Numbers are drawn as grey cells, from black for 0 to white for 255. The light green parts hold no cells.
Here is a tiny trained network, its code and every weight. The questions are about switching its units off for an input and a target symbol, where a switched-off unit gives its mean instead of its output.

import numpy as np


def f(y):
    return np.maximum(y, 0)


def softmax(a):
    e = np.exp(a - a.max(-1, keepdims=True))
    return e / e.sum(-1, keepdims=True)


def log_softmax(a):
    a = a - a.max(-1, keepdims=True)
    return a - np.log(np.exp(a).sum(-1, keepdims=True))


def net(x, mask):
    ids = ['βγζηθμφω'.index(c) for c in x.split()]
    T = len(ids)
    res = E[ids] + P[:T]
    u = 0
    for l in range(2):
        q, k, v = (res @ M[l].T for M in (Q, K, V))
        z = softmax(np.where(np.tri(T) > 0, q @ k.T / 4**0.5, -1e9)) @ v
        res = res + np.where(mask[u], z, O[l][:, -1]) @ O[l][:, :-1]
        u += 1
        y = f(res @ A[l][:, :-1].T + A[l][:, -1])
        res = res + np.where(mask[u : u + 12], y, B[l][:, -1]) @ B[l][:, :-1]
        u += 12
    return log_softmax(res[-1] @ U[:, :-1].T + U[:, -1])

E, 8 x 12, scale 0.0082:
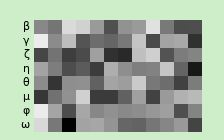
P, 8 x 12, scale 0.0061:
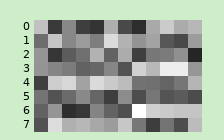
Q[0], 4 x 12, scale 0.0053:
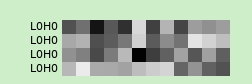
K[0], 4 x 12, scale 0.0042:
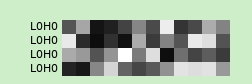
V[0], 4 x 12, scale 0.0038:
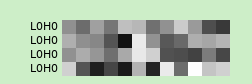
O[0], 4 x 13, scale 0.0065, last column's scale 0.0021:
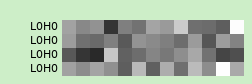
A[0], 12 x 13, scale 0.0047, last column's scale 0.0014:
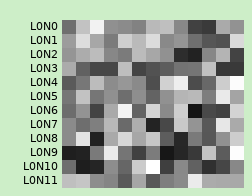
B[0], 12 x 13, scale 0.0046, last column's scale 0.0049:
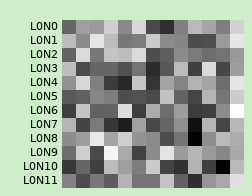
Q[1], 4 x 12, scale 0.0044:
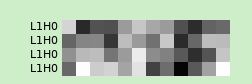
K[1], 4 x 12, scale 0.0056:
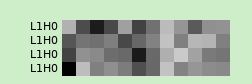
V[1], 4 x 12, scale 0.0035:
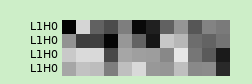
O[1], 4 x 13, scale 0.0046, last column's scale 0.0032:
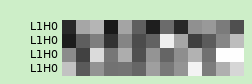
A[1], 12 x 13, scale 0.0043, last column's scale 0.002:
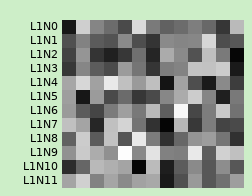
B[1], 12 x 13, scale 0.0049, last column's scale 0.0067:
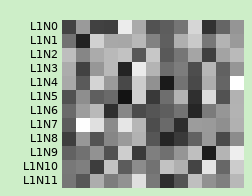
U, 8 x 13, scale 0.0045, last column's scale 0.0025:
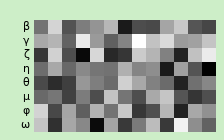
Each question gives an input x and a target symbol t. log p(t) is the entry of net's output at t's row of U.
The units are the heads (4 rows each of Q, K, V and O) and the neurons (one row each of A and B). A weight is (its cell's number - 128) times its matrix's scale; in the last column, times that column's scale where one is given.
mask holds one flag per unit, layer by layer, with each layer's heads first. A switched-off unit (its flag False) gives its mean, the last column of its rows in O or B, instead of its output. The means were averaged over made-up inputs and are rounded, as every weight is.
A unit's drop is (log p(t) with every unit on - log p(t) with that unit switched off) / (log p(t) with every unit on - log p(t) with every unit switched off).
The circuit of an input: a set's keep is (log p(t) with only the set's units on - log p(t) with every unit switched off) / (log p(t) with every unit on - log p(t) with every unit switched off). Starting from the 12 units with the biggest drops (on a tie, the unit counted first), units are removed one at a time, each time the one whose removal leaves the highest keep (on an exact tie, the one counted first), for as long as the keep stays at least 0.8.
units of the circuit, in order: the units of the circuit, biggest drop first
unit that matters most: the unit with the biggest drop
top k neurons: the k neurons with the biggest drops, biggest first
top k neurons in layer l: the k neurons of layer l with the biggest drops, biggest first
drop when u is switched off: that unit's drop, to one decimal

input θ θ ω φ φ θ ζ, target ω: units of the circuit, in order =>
[L1N3, L1N9]
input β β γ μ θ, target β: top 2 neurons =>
[L0N0, L0N2]
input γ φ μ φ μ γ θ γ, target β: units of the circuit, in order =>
[L1H0, L0H0, L0N2, L0N0]
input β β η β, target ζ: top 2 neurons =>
[L1N4, L1N9]
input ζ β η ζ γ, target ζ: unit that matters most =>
L1H0
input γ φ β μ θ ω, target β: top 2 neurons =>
[L1N7, L0N3]
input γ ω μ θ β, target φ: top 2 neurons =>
[L1N9, L0N1]
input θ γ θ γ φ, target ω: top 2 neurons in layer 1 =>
[L1N4, L1N2]
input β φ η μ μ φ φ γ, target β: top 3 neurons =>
[L0N2, L0N0, L1N8]
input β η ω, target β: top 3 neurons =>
[L1N7, L0N3, L0N10]
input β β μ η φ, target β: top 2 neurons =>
[L0N9, L0N0]
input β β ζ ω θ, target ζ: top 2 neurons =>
[L0N6, L0N9]
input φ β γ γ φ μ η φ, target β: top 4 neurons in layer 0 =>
[L0N9, L0N2, L0N0, L0N8]
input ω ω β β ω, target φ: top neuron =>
[L1N9]
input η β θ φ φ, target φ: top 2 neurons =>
[L1N9, L0N6]
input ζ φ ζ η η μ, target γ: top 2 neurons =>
[L0N9, L1N4]
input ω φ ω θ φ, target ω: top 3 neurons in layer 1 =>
[L1N4, L1N2, L1N7]
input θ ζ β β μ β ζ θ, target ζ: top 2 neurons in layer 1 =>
[L1N0, L1N9]
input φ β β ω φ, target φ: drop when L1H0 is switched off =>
0.2
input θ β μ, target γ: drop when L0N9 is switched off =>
0.7
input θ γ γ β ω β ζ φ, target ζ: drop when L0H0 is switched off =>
0.1
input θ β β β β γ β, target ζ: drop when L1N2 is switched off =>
0.0
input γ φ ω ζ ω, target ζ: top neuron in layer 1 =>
[L1N4]
